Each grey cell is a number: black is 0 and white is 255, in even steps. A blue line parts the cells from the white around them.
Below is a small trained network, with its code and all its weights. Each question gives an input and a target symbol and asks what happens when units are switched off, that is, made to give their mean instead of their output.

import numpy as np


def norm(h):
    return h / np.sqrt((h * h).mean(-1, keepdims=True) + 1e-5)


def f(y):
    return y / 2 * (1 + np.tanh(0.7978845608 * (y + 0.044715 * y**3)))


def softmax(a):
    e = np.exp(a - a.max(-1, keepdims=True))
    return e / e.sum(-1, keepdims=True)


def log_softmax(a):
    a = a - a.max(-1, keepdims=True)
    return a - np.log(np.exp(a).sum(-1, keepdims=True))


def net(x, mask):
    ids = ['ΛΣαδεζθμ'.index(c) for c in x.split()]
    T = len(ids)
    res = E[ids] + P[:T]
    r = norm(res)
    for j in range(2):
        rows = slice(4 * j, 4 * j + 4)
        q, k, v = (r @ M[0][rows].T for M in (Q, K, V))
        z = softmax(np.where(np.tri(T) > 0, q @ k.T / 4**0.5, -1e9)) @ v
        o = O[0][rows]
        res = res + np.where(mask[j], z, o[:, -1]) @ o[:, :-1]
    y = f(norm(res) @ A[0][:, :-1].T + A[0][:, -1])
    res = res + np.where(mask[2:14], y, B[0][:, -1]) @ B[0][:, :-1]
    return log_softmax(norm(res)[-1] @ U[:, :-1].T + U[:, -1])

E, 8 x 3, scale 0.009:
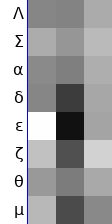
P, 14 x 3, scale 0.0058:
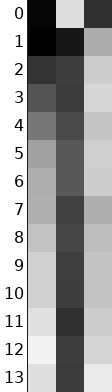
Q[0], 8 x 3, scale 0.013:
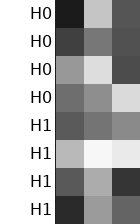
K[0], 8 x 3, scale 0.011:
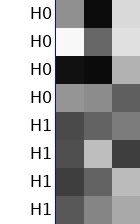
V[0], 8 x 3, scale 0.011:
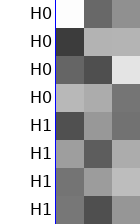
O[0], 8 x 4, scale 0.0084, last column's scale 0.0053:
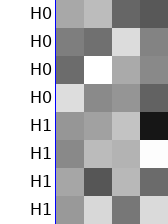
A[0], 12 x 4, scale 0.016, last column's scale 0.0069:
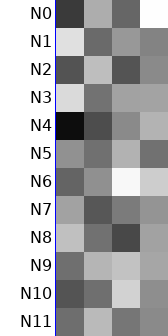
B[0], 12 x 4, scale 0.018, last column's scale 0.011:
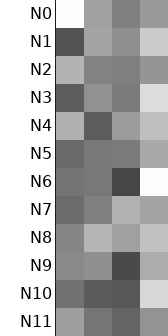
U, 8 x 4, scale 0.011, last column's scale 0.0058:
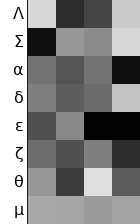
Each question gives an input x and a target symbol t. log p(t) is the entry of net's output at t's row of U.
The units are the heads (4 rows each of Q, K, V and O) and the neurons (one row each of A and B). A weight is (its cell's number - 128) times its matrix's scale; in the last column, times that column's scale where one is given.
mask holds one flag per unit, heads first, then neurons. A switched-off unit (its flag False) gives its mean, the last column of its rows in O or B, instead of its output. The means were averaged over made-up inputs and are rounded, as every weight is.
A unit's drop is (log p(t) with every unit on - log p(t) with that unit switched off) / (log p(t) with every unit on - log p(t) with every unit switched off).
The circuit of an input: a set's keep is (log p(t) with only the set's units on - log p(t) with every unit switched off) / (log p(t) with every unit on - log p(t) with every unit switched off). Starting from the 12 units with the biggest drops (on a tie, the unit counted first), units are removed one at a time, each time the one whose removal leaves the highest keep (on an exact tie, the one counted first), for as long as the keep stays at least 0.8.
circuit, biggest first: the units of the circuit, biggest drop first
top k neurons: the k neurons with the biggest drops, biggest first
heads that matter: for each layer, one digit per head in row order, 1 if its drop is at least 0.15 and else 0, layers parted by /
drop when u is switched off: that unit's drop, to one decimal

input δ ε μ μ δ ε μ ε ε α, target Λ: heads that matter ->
10
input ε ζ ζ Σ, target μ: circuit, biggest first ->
(H0 N6)
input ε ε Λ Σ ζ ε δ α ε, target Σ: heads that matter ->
00
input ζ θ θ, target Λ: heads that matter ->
10
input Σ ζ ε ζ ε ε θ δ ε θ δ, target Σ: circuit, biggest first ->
(N1)
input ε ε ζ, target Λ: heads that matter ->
01
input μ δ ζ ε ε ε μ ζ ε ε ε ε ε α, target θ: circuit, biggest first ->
(H0 N6 N7)
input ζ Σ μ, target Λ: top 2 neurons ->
(N1 N0)
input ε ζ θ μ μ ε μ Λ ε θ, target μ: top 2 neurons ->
(N6 N10)
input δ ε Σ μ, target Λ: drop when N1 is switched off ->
0.1
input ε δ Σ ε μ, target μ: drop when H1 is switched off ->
-0.1
